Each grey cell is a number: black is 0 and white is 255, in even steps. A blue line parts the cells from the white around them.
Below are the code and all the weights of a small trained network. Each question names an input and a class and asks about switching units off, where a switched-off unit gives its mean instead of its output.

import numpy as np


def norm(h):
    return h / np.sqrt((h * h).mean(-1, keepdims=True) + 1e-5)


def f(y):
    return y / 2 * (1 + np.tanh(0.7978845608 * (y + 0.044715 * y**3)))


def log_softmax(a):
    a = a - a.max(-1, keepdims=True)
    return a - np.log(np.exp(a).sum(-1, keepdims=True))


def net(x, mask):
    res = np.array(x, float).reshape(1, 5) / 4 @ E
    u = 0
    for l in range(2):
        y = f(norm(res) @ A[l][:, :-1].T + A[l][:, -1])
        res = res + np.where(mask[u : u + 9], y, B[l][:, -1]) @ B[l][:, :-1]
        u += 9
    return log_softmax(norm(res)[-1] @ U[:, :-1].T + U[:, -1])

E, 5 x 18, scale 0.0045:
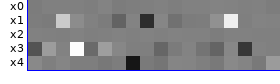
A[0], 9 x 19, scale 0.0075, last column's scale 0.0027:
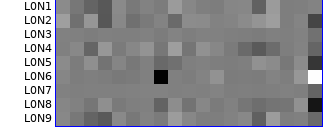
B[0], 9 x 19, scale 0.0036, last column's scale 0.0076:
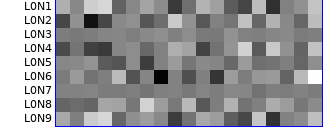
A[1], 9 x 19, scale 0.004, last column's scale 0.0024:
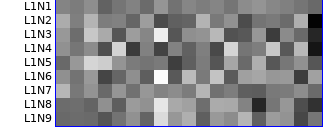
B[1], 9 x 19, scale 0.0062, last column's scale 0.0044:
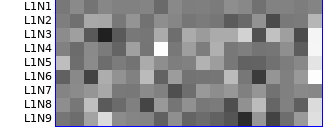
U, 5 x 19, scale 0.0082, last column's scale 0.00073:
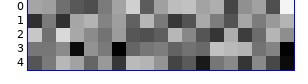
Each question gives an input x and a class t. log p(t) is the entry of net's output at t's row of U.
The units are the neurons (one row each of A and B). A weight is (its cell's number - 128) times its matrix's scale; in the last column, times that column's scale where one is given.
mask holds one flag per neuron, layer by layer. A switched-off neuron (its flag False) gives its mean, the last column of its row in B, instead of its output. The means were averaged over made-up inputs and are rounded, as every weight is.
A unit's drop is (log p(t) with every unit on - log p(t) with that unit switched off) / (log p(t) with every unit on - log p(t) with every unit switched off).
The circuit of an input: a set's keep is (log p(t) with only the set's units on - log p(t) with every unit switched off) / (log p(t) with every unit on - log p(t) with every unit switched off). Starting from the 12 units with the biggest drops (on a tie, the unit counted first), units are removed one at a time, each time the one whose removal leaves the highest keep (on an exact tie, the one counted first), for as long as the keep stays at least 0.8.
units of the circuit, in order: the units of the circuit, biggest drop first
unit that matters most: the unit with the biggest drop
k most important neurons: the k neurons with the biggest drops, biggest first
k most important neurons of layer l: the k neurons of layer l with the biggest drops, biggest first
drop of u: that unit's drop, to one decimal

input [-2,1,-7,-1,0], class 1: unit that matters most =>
L0N6
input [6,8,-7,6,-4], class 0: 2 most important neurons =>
(L0N6; L1N3)
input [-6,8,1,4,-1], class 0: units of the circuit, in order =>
(L0N6; L1N3)
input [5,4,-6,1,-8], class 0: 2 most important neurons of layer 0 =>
(L0N4; L0N2)
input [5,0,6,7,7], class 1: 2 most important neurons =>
(L0N1; L0N9)
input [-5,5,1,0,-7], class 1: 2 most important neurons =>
(L1N6; L0N1)
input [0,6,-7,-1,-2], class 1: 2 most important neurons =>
(L0N6; L1N6)
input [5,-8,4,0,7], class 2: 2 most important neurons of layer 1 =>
(L1N6; L1N3)
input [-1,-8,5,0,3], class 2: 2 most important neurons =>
(L0N1; L0N9)
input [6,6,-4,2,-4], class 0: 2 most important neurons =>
(L0N6; L0N4)
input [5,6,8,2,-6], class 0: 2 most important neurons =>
(L0N4; L1N3)
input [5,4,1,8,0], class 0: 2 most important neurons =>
(L0N6; L1N3)
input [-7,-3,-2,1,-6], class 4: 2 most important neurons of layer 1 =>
(L1N8; L1N9)
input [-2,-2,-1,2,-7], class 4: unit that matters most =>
L1N8
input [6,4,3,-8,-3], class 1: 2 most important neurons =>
(L1N6; L0N6)
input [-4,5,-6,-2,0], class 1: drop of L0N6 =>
0.6
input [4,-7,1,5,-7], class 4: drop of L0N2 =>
0.0
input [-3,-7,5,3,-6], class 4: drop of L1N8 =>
0.2
